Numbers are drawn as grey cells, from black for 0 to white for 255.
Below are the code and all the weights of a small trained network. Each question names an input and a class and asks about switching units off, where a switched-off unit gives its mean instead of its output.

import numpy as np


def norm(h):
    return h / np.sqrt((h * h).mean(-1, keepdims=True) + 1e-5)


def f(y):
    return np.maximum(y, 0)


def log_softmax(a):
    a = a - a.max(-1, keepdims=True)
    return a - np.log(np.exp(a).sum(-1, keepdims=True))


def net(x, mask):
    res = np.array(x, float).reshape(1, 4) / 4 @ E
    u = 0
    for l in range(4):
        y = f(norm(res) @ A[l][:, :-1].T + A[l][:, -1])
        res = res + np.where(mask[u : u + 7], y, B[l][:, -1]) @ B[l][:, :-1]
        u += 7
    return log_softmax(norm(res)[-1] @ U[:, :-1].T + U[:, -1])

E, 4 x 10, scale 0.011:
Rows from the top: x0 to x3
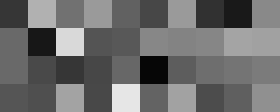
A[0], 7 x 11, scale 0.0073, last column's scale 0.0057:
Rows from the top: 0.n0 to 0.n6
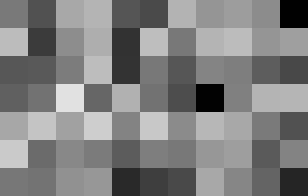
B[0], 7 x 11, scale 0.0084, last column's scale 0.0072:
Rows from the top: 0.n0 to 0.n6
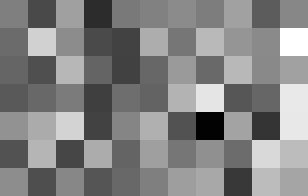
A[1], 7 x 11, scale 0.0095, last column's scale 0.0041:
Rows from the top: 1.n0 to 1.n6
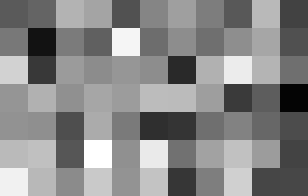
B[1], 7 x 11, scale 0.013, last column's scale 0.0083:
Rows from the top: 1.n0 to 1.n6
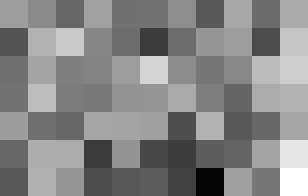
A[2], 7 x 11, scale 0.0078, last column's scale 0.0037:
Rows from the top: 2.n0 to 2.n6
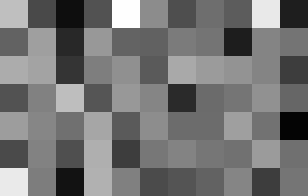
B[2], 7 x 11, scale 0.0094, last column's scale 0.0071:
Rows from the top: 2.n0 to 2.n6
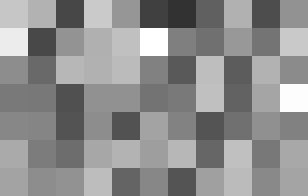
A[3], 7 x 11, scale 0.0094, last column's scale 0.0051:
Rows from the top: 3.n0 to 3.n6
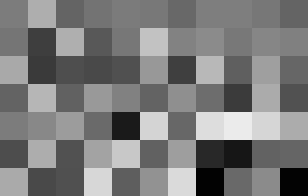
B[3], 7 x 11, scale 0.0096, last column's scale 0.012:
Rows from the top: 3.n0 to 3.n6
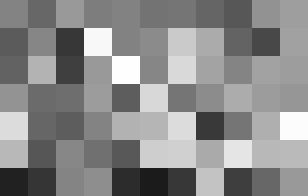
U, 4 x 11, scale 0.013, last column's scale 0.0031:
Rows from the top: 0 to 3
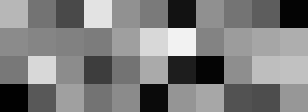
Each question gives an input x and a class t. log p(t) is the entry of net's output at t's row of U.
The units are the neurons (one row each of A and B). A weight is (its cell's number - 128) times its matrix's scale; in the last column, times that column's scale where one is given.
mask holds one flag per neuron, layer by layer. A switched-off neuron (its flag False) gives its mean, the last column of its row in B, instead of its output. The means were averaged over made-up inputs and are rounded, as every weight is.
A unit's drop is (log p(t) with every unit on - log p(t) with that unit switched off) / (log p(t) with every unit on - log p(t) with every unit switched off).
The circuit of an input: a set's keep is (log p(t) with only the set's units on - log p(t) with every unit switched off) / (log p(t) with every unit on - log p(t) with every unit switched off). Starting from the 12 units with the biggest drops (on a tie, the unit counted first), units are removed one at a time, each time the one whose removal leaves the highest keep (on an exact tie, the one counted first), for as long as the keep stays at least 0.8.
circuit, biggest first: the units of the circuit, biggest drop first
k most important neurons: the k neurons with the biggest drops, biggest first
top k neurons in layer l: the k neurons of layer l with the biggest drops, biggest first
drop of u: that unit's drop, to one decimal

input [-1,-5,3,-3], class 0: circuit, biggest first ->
[1.n4; 0.n1]
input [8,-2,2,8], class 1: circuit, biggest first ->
[3.n5]
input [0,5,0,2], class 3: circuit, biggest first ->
[0.n3; 1.n2]
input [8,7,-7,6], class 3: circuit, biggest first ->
[3.n4; 0.n3]
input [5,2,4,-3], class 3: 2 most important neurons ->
[3.n6; 0.n2]
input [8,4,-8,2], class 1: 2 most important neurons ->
[1.n3; 3.n5]
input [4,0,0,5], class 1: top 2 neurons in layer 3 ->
[3.n5; 3.n6]
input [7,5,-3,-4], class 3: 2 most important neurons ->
[3.n6; 1.n0]
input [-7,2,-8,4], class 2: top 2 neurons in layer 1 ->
[1.n6; 1.n5]
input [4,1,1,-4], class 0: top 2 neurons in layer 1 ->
[1.n0; 1.n5]
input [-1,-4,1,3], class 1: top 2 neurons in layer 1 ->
[1.n1; 1.n0]
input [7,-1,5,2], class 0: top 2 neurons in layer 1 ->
[1.n5; 1.n4]
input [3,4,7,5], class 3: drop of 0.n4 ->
0.0
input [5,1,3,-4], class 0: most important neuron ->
[0.n3]
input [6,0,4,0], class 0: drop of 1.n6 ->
0.2
